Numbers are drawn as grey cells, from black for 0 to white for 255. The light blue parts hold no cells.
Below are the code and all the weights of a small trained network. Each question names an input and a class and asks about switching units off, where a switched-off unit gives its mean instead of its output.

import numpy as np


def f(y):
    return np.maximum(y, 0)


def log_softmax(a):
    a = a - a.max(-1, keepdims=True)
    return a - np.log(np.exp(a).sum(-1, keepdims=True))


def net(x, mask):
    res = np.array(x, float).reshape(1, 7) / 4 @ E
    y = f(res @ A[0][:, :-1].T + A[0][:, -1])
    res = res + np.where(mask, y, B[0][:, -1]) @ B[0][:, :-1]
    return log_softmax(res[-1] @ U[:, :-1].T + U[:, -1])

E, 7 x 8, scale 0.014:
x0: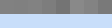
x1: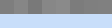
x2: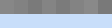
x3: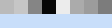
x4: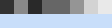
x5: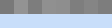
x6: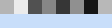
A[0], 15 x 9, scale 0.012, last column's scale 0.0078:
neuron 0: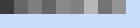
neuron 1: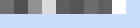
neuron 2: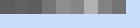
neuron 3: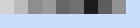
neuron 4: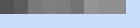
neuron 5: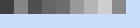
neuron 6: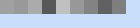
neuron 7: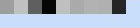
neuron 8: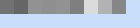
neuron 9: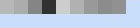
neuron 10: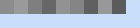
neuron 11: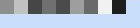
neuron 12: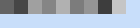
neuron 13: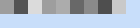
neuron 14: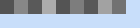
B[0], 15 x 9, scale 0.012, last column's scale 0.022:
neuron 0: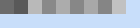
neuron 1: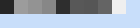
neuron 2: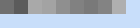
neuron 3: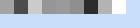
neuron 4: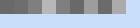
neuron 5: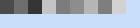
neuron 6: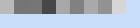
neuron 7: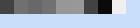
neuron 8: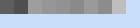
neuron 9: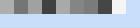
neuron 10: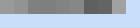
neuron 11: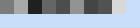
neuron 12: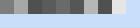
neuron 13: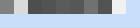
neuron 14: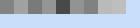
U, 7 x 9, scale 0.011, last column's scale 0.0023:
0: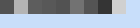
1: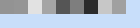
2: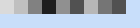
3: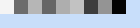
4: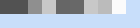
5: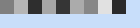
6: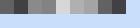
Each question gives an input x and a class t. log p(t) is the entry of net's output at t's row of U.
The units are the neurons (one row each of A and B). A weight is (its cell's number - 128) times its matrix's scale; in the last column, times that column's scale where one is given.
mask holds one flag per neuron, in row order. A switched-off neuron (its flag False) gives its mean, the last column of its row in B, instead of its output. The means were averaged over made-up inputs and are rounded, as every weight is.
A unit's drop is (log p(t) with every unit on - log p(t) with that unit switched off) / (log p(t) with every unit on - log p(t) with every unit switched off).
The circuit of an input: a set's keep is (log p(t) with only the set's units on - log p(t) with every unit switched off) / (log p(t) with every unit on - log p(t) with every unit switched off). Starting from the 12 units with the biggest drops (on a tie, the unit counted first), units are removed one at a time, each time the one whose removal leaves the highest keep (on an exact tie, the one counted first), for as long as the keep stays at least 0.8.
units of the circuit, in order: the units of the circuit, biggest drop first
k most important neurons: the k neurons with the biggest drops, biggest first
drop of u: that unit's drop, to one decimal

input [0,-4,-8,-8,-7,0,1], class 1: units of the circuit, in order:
[neuron 3]
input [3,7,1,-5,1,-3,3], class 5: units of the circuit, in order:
[neuron 7; neuron 14]
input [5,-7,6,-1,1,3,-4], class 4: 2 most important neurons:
[neuron 7; neuron 11]
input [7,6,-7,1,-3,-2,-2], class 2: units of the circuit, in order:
[neuron 7; neuron 11]
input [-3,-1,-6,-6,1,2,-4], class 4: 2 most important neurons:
[neuron 7; neuron 11]
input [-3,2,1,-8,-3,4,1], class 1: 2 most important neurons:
[neuron 7; neuron 11]
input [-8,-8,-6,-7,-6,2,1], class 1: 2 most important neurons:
[neuron 3; neuron 7]
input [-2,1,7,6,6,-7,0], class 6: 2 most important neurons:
[neuron 13; neuron 1]
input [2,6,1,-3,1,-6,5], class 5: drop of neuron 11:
0.1
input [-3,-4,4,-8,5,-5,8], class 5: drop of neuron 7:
0.0
